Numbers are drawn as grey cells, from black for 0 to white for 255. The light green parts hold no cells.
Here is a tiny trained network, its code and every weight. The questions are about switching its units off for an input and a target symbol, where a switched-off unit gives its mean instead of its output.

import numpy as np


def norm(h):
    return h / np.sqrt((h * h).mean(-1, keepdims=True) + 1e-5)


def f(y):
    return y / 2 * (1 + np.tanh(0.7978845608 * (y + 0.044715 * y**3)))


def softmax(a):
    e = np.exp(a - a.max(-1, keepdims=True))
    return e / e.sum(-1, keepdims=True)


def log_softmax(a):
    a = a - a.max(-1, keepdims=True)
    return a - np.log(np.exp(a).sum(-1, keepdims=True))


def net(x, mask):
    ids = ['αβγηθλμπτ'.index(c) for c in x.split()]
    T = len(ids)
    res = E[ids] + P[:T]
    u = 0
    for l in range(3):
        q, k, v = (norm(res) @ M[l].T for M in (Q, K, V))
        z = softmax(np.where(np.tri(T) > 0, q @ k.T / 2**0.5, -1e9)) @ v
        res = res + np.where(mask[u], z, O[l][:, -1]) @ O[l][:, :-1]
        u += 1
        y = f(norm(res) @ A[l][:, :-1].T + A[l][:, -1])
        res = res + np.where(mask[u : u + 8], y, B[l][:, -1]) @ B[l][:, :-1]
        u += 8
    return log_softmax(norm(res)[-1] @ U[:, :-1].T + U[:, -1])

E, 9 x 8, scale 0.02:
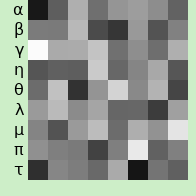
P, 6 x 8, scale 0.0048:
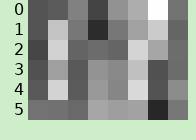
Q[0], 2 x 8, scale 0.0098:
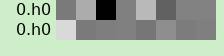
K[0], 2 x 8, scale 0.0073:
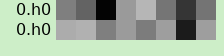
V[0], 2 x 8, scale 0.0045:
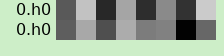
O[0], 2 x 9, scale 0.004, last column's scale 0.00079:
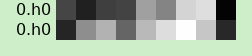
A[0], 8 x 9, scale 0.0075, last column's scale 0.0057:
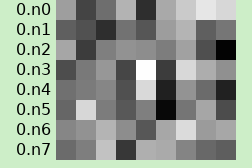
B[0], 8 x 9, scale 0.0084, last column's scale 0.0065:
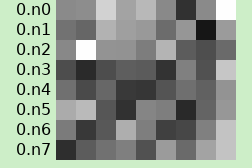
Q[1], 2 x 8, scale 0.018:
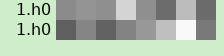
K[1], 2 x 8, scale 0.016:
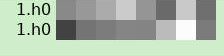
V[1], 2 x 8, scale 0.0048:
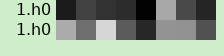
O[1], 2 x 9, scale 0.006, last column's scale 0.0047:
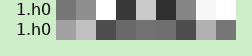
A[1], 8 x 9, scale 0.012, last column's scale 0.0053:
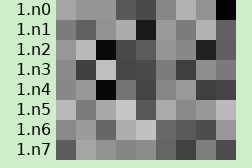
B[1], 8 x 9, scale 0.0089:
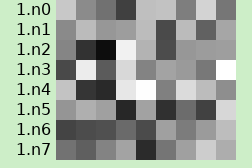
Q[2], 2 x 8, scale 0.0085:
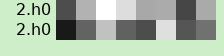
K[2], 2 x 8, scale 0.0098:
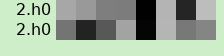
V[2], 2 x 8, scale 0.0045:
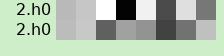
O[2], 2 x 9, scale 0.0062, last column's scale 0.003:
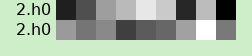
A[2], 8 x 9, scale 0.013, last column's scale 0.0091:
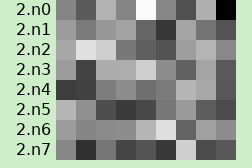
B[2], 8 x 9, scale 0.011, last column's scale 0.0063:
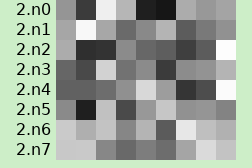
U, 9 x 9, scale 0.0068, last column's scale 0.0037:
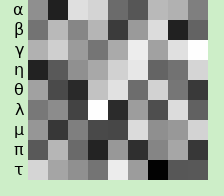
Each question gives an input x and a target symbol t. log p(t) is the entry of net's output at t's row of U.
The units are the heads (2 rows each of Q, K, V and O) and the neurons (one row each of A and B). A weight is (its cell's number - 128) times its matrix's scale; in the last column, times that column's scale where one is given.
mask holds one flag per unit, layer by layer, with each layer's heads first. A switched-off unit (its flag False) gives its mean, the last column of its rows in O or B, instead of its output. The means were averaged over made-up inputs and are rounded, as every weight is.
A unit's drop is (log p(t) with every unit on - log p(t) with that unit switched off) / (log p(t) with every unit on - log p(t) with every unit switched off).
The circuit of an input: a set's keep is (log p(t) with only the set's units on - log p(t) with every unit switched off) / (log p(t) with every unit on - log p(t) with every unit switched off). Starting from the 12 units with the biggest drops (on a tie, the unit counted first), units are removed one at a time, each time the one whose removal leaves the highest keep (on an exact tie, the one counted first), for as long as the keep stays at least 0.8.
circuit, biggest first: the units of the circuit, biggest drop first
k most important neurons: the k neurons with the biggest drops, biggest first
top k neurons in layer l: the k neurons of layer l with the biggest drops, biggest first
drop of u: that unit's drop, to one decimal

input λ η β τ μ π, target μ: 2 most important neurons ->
(0.n0, 2.n2)
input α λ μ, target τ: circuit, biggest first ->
(1.n5, 2.n1, 0.n7)
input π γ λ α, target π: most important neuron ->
(0.n5)
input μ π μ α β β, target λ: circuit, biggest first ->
(1.n3, 2.n2, 1.h0, 1.n5)
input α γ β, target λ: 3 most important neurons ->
(2.n2, 1.n3, 1.n5)
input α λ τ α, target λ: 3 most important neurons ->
(0.n5, 2.n2, 1.n5)
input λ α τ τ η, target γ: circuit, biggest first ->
(2.n7, 1.n3, 2.n1, 2.n2)
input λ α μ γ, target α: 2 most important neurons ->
(1.n5, 2.n0)
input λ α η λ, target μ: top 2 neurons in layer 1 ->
(1.n6, 1.n3)
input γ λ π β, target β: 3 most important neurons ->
(0.n5, 1.n3, 1.n1)
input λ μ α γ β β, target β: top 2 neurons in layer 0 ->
(0.n5, 0.n0)
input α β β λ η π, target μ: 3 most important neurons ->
(0.n5, 0.n7, 2.n2)
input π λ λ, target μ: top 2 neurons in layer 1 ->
(1.n3, 1.n6)
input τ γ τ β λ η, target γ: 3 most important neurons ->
(0.n5, 2.n7, 1.n3)
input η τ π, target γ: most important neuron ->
(2.n6)
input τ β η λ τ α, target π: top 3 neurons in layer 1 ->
(1.n6, 1.n2, 1.n7)
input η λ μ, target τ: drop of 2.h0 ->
0.8
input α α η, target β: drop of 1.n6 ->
0.2
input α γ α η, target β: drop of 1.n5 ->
0.1
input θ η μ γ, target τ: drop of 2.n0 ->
0.1
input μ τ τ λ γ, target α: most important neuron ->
(0.n7)
